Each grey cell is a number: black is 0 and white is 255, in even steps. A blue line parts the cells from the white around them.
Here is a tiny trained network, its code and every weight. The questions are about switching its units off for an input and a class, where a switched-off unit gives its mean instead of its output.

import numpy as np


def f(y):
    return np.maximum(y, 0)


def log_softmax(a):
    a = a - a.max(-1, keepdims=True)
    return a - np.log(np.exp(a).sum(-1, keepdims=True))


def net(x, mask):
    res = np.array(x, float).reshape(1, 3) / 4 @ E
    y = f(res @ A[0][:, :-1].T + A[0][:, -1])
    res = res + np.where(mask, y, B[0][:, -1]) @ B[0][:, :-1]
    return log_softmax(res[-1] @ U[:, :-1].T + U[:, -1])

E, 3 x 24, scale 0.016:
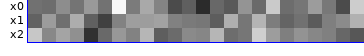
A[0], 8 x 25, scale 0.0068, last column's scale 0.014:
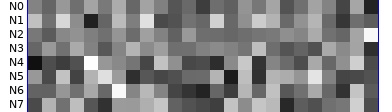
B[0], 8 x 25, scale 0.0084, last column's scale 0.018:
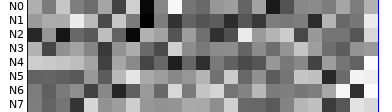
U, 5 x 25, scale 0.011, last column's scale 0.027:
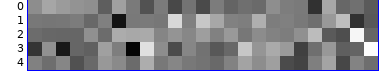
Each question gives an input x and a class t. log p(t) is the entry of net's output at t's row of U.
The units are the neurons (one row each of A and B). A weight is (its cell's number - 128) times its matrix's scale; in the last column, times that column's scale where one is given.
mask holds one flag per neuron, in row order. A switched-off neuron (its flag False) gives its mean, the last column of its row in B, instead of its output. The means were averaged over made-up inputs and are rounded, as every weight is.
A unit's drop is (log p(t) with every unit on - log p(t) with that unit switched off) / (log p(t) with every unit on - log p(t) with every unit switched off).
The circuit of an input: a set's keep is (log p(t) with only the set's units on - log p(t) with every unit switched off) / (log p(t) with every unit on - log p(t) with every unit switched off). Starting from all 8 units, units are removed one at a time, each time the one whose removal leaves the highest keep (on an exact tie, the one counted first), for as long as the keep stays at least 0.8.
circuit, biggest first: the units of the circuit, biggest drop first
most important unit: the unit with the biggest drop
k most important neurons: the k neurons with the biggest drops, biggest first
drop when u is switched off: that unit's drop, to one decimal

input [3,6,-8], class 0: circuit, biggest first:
(N4)
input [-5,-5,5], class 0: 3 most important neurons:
(N6 N7 N2)
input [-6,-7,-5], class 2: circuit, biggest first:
(N6 N5)
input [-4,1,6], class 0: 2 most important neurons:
(N6 N1)
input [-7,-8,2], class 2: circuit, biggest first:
(N6 N5)
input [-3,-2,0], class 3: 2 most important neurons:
(N6 N0)
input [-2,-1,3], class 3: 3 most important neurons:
(N4 N6 N0)
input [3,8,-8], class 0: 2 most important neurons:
(N4 N5)
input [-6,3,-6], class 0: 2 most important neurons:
(N6 N2)
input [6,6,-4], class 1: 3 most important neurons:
(N6 N5 N0)
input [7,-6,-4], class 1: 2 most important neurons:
(N6 N0)
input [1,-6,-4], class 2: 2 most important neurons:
(N5 N1)
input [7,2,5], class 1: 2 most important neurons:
(N6 N4)
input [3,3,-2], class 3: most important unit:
N5
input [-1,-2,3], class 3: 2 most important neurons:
(N4 N0)
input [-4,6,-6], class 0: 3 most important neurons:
(N5 N4 N6)
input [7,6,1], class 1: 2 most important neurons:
(N6 N5)
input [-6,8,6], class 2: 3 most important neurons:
(N6 N4 N7)
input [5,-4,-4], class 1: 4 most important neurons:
(N6 N1 N0 N7)
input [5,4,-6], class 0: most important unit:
N4
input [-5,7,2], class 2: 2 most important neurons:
(N6 N7)
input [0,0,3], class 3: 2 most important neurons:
(N4 N0)
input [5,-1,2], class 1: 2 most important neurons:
(N6 N0)
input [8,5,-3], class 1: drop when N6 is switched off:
1.4
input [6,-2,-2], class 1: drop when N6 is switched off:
1.0
